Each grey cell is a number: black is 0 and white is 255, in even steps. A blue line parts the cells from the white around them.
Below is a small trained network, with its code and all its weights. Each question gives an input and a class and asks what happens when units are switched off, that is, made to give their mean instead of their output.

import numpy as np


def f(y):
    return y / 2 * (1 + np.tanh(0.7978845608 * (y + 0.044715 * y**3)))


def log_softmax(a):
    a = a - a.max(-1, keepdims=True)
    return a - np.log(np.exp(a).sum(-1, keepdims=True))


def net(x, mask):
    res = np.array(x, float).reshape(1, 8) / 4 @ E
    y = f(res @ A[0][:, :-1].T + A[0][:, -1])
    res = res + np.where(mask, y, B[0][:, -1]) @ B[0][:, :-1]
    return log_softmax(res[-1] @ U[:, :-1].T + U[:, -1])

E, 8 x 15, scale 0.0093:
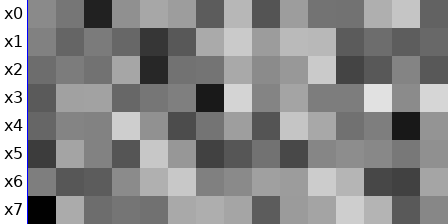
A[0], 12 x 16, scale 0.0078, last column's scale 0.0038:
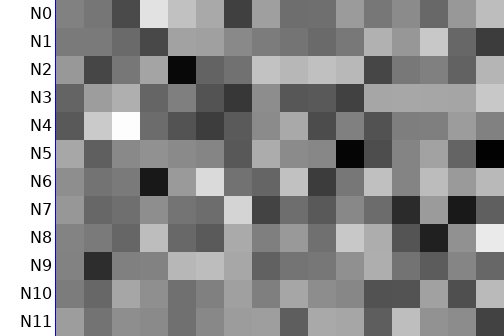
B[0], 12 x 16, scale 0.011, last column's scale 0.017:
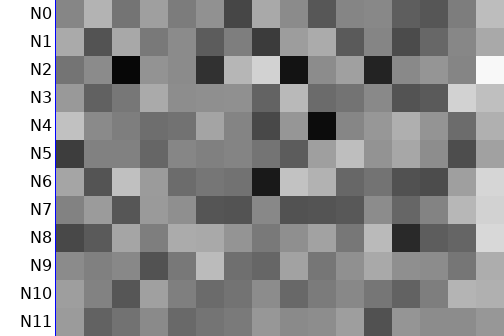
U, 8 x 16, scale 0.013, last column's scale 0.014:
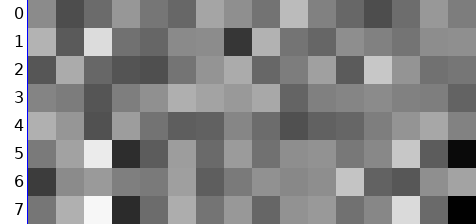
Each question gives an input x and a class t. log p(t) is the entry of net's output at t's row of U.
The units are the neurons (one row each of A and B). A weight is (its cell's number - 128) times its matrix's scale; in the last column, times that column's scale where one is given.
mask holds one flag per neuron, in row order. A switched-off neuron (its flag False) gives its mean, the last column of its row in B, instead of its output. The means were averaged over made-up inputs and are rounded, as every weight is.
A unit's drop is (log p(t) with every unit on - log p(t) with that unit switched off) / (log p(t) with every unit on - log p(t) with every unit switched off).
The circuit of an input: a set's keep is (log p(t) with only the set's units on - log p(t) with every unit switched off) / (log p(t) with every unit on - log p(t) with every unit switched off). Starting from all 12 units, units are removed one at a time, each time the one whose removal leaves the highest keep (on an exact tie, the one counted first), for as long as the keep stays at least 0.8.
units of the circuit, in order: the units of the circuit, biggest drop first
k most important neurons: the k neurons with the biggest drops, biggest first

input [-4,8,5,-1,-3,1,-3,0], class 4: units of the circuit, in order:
N4
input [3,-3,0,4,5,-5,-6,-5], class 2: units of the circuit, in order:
N5, N6
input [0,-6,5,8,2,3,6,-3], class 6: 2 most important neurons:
N2, N7
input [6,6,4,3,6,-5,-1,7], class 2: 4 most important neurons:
N6, N2, N3, N1
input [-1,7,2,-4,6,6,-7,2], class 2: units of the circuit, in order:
N6, N3
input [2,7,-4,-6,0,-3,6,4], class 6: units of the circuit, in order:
N9, N8
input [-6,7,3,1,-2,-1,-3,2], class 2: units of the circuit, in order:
N6, N3
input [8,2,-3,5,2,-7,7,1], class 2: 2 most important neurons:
N6, N3
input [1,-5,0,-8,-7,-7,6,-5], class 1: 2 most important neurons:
N2, N6
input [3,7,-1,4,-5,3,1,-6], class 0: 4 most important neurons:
N7, N6, N0, N5
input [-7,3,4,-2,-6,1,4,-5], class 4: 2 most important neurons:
N7, N4
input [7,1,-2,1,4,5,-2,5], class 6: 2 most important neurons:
N2, N7
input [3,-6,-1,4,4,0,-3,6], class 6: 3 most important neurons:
N2, N7, N10
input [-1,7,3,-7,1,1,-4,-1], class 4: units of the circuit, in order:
N7
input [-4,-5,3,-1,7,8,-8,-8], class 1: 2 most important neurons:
N2, N4
